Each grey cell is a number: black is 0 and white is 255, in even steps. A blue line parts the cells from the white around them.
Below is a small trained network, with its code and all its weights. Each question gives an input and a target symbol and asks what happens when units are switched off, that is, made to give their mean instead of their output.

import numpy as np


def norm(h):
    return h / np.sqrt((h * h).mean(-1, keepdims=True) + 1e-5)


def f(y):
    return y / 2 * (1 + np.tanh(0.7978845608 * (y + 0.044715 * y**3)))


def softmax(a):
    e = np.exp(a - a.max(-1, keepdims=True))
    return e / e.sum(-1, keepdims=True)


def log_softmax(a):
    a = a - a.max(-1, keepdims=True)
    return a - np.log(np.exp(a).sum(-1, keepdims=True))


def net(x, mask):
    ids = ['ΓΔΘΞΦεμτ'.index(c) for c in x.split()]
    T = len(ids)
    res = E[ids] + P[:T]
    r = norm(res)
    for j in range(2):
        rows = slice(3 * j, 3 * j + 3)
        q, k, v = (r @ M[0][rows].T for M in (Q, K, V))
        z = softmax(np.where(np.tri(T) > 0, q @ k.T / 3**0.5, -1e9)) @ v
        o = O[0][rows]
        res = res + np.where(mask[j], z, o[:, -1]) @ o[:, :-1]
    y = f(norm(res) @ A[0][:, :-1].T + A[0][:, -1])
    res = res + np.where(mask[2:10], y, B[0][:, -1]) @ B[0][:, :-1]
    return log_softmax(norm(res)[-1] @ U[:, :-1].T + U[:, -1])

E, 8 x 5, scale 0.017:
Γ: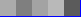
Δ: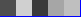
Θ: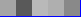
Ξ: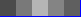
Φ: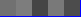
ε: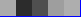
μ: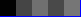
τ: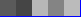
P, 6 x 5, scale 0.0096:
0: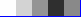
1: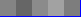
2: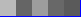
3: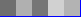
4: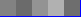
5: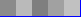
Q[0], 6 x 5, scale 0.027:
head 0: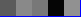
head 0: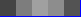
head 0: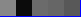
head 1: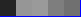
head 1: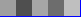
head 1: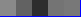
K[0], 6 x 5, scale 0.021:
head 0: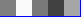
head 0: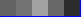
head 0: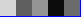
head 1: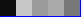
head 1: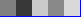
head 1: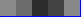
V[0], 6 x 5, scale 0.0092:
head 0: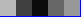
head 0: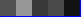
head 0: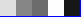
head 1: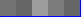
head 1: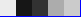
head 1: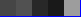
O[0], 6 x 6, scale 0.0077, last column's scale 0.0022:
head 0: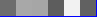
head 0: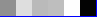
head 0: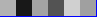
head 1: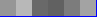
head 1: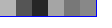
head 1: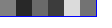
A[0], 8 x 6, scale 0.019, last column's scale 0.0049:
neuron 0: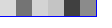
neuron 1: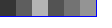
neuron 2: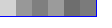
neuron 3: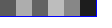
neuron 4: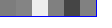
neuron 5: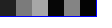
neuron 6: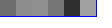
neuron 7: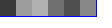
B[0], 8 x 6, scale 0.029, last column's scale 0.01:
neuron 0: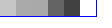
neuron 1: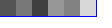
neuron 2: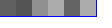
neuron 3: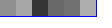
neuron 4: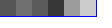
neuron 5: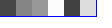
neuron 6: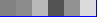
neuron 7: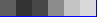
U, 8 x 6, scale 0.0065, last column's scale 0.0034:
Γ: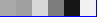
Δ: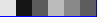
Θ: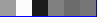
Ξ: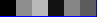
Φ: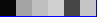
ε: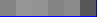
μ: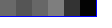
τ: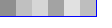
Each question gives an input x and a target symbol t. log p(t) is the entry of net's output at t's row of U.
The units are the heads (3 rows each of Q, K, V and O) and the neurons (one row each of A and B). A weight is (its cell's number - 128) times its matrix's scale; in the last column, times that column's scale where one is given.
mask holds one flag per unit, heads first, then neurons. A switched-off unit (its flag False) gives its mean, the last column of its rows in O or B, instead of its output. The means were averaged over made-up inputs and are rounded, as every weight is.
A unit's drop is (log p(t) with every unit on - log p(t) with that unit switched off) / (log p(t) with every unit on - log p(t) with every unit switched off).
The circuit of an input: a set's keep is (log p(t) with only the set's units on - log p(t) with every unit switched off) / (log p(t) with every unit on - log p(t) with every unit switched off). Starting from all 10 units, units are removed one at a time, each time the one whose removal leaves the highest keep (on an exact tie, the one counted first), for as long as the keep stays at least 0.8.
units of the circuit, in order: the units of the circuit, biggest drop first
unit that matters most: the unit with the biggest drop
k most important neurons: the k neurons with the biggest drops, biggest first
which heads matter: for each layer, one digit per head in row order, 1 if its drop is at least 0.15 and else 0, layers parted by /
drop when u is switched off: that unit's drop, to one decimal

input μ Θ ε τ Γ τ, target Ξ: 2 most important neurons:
(neuron 5; neuron 6)
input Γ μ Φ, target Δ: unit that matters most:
head 0
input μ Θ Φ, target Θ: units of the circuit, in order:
(head 0; neuron 3)
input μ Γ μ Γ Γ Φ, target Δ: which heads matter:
10
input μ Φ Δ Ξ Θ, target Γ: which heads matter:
00
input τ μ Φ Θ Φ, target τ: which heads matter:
10
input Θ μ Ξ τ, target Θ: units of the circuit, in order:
(neuron 3; head 0)
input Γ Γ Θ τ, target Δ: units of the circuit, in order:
(head 0; neuron 5; neuron 4)
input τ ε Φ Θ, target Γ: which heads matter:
01
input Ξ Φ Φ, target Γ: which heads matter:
10
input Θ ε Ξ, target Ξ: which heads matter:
11
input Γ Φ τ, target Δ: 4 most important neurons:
(neuron 6; neuron 5; neuron 4; neuron 0)
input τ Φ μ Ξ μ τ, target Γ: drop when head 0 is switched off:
1.3
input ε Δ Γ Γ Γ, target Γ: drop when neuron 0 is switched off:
0.3
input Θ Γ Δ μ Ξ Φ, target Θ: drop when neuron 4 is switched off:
0.1
